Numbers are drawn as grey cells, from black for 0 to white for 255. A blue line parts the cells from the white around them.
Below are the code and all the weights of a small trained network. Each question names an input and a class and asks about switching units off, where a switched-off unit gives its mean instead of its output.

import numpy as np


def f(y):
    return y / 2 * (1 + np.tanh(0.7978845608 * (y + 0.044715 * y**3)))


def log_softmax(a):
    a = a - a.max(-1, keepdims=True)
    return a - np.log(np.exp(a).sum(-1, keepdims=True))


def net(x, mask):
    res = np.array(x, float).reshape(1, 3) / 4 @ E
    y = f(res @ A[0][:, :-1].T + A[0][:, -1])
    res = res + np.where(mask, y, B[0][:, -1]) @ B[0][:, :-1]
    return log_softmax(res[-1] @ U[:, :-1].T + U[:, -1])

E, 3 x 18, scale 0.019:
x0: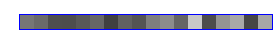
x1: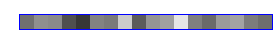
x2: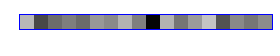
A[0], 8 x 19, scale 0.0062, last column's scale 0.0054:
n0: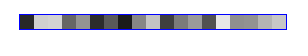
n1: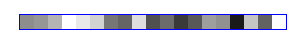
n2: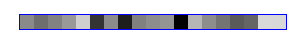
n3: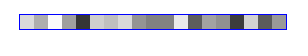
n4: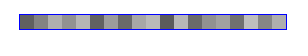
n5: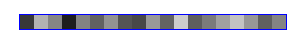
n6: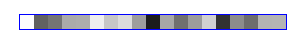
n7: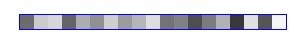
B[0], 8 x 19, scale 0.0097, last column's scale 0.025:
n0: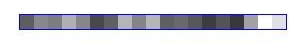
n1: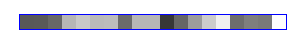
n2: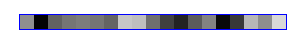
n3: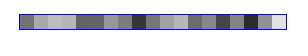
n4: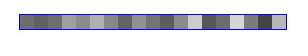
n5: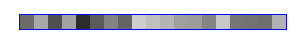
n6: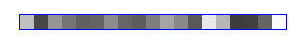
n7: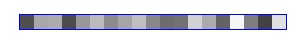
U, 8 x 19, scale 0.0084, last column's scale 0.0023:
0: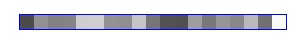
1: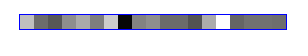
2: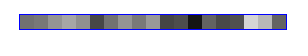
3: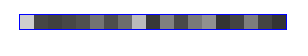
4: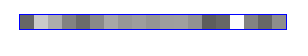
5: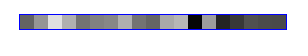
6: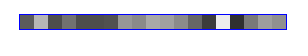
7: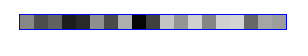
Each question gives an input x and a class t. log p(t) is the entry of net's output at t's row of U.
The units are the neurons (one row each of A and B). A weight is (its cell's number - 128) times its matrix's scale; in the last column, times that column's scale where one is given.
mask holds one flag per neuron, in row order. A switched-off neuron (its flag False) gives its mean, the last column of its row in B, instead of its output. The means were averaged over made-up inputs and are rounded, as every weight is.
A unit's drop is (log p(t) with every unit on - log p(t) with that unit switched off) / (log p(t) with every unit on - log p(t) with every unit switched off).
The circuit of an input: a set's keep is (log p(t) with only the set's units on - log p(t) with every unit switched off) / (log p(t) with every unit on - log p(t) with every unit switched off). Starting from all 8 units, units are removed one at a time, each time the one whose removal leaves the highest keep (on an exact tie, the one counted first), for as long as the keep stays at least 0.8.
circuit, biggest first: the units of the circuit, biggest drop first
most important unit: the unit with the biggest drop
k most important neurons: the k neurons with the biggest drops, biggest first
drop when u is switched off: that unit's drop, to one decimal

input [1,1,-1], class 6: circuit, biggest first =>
n2, n1, n3
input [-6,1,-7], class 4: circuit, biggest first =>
n3, n7
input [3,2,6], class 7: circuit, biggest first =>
n2
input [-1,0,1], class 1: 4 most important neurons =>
n2, n0, n3, n7
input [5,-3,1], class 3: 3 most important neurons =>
n0, n1, n3
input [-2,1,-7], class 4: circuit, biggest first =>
n7, n2
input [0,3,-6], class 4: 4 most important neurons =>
n7, n6, n1, n4
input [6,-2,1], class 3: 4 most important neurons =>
n0, n1, n3, n2
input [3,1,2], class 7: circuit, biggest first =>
n1, n2
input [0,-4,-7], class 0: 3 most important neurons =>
n7, n4, n3
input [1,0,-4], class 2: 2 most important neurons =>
n0, n1
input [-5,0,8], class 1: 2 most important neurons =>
n1, n6
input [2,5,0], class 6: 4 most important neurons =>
n7, n5, n4, n6
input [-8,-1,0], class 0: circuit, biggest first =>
n7
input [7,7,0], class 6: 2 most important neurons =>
n5, n7
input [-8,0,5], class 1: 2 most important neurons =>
n1, n6
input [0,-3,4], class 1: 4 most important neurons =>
n6, n7, n0, n1
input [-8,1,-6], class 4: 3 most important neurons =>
n3, n2, n7
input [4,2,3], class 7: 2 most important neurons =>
n2, n1
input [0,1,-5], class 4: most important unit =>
n1
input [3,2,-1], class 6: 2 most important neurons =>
n2, n7
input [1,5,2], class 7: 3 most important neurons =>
n0, n2, n1
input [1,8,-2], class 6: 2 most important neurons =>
n5, n7
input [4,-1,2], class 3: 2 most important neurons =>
n0, n1
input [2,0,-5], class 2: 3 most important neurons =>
n0, n6, n1
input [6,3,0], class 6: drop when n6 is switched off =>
0.1
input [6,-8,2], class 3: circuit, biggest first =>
n2
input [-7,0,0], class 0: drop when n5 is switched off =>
0.1
